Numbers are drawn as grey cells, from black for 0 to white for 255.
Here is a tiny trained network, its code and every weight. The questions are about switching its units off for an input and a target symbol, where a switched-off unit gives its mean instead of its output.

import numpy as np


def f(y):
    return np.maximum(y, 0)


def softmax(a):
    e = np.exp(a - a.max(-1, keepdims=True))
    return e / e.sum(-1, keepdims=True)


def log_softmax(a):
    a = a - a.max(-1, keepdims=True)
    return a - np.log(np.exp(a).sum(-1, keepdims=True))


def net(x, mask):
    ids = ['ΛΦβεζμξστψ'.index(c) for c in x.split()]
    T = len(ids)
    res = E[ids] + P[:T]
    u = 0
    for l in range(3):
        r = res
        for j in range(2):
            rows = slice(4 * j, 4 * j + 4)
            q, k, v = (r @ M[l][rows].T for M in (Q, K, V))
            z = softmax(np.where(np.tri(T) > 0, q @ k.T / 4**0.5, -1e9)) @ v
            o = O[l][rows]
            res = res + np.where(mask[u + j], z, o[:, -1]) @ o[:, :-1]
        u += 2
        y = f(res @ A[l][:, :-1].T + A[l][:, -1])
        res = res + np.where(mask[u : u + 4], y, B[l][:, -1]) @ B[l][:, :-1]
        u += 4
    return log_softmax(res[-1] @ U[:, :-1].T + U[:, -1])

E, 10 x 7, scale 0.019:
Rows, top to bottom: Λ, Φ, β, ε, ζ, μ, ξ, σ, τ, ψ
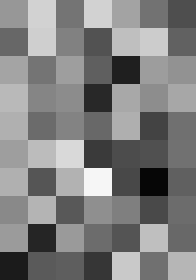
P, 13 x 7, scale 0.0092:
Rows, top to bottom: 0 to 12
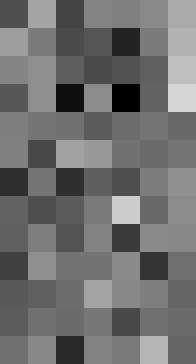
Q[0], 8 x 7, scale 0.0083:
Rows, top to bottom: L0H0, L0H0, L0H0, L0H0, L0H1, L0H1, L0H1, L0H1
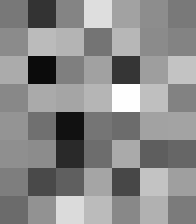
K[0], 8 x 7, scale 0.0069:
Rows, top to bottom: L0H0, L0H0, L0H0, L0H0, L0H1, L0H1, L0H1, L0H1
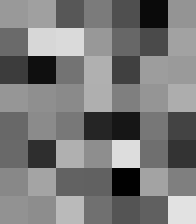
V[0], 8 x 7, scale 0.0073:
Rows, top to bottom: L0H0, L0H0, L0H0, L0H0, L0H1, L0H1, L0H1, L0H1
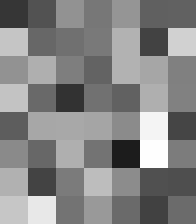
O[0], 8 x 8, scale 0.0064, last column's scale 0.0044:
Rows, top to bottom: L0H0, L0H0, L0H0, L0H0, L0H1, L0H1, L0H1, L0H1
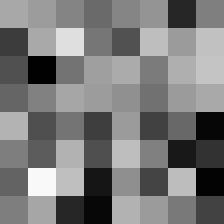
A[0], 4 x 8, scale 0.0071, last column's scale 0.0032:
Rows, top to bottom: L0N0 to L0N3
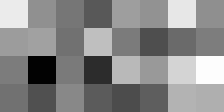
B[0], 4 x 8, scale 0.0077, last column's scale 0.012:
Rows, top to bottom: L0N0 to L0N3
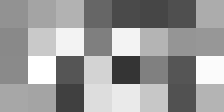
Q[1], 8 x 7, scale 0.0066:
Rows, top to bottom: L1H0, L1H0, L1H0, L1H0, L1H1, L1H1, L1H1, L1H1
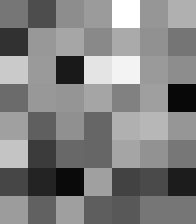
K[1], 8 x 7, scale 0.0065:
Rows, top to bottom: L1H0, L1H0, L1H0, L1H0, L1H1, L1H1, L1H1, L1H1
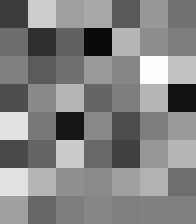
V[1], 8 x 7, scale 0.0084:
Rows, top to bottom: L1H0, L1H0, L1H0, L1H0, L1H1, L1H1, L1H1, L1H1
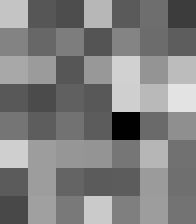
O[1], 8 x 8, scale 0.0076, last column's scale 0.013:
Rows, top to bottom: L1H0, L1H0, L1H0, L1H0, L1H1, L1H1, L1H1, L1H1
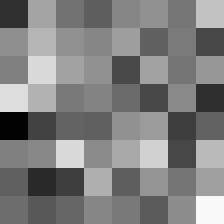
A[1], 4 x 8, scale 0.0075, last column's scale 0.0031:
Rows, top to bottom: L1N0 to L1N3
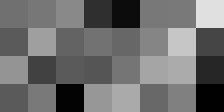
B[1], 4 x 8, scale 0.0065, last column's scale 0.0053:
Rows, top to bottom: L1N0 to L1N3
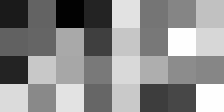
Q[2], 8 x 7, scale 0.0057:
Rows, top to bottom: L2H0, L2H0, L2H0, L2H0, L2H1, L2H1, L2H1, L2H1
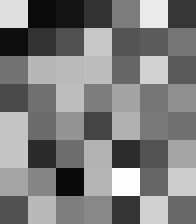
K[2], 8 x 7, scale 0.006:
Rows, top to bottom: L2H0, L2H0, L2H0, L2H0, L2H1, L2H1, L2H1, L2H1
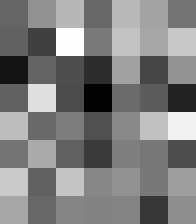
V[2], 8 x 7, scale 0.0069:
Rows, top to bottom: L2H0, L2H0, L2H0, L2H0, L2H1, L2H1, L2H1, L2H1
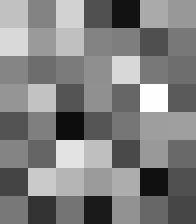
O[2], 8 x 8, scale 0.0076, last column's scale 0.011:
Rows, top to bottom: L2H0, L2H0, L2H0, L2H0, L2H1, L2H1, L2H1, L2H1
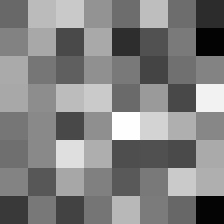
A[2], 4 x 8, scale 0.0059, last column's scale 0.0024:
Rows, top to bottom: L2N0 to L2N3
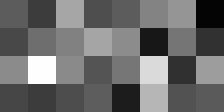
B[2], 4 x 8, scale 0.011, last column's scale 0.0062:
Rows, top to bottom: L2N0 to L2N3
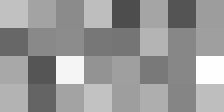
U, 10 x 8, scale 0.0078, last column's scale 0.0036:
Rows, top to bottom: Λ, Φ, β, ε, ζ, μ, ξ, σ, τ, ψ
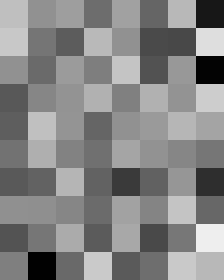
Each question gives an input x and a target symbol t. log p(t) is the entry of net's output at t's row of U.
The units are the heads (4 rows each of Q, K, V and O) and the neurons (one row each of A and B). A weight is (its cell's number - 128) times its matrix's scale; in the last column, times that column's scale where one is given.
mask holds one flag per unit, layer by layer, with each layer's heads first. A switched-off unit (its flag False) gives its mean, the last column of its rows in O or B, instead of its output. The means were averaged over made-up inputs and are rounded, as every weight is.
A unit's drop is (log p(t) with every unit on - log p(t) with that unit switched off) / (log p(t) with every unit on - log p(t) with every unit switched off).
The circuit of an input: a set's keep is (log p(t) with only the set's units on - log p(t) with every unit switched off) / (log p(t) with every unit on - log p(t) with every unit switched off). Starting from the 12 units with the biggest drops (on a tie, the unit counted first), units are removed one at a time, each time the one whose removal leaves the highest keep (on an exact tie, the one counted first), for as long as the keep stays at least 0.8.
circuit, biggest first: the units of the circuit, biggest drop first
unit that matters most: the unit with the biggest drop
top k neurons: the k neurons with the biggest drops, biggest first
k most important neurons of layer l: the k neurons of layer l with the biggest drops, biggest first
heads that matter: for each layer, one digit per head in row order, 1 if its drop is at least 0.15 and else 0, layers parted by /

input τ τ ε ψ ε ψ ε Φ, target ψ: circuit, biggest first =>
[L0H1; L1H0; L2H0; L0H0]
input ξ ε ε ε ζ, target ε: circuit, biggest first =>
[L0H0; L2H0]
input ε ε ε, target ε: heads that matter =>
00 / 00 / 00
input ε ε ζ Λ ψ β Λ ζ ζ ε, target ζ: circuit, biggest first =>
[L0H1; L1N1; L0H0]
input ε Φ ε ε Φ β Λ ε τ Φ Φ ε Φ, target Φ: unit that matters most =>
L0H0
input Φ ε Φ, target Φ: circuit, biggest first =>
[L0H1; L2H0]
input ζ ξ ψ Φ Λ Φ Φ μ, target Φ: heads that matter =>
10 / 10 / 00
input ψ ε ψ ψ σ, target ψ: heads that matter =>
00 / 01 / 00
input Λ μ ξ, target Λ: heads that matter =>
01 / 01 / 00
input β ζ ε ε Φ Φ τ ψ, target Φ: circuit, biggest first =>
[L0N2; L1N3; L1H0]
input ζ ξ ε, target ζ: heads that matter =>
11 / 01 / 10
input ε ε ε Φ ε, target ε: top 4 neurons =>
[L0N2; L1N3; L0N1; L1N0]
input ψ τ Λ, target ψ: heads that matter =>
00 / 01 / 10
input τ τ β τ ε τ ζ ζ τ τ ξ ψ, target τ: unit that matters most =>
L1H0
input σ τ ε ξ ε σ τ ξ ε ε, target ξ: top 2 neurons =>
[L0N1; L1N0]
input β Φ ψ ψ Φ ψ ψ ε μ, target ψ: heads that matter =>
00 / 00 / 00
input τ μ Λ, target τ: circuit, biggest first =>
[L0H1; L2H1; L1H0]
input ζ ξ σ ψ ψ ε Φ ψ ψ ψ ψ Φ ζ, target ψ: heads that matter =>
01 / 01 / 00
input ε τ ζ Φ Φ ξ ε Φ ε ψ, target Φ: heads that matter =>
01 / 10 / 00
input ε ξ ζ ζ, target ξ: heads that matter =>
00 / 01 / 01
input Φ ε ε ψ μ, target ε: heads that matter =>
01 / 11 / 00
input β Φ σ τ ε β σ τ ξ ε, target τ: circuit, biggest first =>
[L0H1; L2H1]
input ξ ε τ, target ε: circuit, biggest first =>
[L2H0; L1H1]
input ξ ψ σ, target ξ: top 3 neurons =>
[L0N1; L0N2; L1N0]
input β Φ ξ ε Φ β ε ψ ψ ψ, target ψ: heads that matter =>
01 / 00 / 11
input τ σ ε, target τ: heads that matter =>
01 / 10 / 01
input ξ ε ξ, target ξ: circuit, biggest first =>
[L2H1; L0H0]
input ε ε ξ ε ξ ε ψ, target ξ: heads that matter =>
00 / 01 / 01
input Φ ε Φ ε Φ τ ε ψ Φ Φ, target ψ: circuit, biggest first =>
[L0H1; L0H0; L2H0]
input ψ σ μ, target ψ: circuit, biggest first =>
[L1H1; L0H1]
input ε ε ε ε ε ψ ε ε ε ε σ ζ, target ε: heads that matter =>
00 / 10 / 11
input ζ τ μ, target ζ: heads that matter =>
01 / 00 / 10
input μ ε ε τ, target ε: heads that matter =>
00 / 01 / 01
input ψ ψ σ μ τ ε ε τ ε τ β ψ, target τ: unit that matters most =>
L1N3
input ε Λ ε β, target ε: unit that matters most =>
L2H0
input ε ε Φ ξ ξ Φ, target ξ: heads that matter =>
00 / 00 / 01
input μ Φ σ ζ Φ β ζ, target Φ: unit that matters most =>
L1N3
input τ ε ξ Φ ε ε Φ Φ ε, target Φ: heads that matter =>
11 / 00 / 00
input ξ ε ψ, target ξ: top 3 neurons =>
[L0N1; L0N2; L1N0]
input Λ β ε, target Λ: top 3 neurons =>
[L2N2; L0N2; L0N1]
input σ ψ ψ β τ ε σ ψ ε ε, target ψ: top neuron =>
[L1N3]
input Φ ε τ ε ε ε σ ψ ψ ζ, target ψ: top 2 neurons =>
[L0N2; L1N3]
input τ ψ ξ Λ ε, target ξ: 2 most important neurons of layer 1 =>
[L1N0; L1N3]
